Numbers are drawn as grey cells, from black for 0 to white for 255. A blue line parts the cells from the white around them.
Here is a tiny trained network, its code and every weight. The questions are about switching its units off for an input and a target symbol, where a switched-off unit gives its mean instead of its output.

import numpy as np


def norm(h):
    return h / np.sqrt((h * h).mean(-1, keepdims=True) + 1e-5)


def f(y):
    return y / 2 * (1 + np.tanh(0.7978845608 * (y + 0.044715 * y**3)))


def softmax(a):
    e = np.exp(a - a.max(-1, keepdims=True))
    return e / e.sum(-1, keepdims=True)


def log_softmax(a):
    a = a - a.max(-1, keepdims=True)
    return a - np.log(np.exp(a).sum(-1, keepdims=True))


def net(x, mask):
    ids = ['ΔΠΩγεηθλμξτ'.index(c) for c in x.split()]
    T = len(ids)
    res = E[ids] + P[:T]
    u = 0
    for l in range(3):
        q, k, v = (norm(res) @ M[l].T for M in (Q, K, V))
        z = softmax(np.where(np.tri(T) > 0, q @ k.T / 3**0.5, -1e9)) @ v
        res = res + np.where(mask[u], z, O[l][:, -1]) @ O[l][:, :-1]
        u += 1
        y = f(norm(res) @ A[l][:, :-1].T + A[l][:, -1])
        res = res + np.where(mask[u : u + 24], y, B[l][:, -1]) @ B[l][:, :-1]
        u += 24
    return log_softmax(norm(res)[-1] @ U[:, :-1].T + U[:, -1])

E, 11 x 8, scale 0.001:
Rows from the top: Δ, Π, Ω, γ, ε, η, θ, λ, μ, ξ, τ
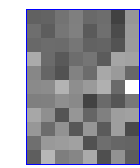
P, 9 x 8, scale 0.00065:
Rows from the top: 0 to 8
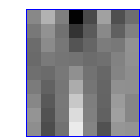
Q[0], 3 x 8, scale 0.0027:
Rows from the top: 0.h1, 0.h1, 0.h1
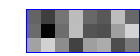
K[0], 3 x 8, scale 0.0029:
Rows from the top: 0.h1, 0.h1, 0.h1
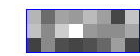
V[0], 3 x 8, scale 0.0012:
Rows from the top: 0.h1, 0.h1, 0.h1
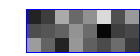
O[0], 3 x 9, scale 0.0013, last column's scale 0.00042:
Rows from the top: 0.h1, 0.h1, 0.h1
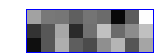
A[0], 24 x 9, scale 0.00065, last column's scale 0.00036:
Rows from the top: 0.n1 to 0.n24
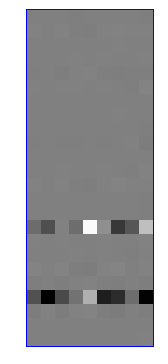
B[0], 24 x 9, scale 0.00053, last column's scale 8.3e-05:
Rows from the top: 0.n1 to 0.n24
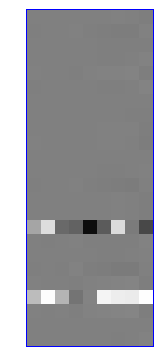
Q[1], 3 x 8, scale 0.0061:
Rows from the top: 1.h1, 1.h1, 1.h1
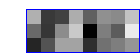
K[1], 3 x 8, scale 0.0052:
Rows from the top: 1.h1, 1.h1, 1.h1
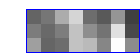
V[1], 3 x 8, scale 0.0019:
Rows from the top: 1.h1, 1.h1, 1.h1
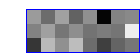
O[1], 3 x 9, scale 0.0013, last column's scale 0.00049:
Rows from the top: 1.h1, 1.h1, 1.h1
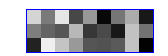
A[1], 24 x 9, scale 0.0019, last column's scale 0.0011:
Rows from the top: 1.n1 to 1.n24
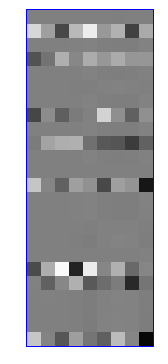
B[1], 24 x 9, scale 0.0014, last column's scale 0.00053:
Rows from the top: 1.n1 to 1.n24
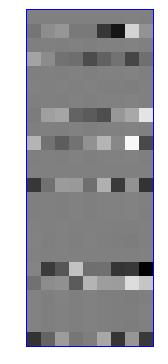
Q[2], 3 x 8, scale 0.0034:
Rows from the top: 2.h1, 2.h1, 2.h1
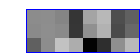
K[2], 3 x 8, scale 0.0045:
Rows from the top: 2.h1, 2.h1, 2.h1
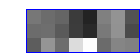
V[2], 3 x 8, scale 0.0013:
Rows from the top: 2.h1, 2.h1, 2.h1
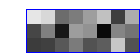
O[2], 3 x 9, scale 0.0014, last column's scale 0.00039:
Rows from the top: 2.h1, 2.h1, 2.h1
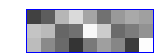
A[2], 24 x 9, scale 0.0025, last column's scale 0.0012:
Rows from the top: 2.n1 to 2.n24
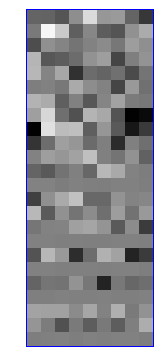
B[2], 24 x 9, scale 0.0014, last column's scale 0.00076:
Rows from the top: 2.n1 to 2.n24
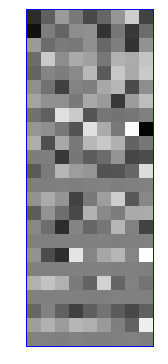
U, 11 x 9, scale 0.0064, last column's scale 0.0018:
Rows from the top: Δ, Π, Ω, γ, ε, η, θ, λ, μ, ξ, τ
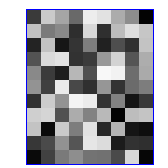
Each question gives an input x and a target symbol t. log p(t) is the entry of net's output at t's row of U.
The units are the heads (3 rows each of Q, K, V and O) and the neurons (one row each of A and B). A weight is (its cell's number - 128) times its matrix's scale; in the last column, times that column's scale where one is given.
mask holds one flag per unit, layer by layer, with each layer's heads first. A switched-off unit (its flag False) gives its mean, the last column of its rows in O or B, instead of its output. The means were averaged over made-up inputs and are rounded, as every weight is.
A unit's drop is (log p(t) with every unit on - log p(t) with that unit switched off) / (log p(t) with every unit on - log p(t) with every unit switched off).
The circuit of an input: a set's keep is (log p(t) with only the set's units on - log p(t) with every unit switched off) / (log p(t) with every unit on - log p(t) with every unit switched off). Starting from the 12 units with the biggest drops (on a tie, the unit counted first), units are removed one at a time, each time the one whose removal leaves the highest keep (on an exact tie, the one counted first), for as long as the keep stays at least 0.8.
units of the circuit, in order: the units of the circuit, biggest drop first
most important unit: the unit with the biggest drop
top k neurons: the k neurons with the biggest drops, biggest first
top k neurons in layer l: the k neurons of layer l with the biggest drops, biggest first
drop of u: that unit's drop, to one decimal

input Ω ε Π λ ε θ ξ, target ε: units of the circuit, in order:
2.n18, 0.h1, 2.h1
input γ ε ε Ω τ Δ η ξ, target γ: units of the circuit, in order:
2.n14, 1.h1
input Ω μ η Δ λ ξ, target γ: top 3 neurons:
2.n14, 2.n18, 1.n19
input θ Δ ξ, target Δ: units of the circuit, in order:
2.n9, 1.n2
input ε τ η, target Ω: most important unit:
2.n2
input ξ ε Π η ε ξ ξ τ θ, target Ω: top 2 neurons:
2.n2, 2.n8
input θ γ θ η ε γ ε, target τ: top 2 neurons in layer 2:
2.n1, 2.n18
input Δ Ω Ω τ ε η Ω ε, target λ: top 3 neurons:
1.n2, 2.n2, 2.n5
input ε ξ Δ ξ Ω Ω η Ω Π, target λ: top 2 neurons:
2.n18, 2.n20
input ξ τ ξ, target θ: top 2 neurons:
2.n2, 1.n19
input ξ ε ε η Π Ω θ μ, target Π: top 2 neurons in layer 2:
2.n8, 2.n15
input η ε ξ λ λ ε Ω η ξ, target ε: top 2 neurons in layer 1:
1.n10, 1.n8
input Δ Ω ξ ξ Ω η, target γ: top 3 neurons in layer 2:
2.n18, 2.n14, 2.n2
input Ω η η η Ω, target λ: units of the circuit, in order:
0.h1
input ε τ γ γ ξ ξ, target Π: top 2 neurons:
1.n10, 2.n5
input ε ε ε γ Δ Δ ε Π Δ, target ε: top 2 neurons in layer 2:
2.n18, 2.n2
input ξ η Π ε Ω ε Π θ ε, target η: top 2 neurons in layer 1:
1.n2, 1.n8
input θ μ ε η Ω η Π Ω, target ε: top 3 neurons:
2.n6, 1.n8, 2.n10
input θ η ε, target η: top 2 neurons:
2.n18, 1.n4
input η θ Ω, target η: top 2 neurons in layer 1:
1.n2, 1.n19
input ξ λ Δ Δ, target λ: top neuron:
1.n24
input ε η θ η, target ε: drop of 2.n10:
0.3
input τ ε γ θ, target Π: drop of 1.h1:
0.6
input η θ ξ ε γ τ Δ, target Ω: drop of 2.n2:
0.2
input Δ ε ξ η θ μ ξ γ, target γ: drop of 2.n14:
0.3
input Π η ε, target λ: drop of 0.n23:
0.0
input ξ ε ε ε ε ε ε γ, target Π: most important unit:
2.h1
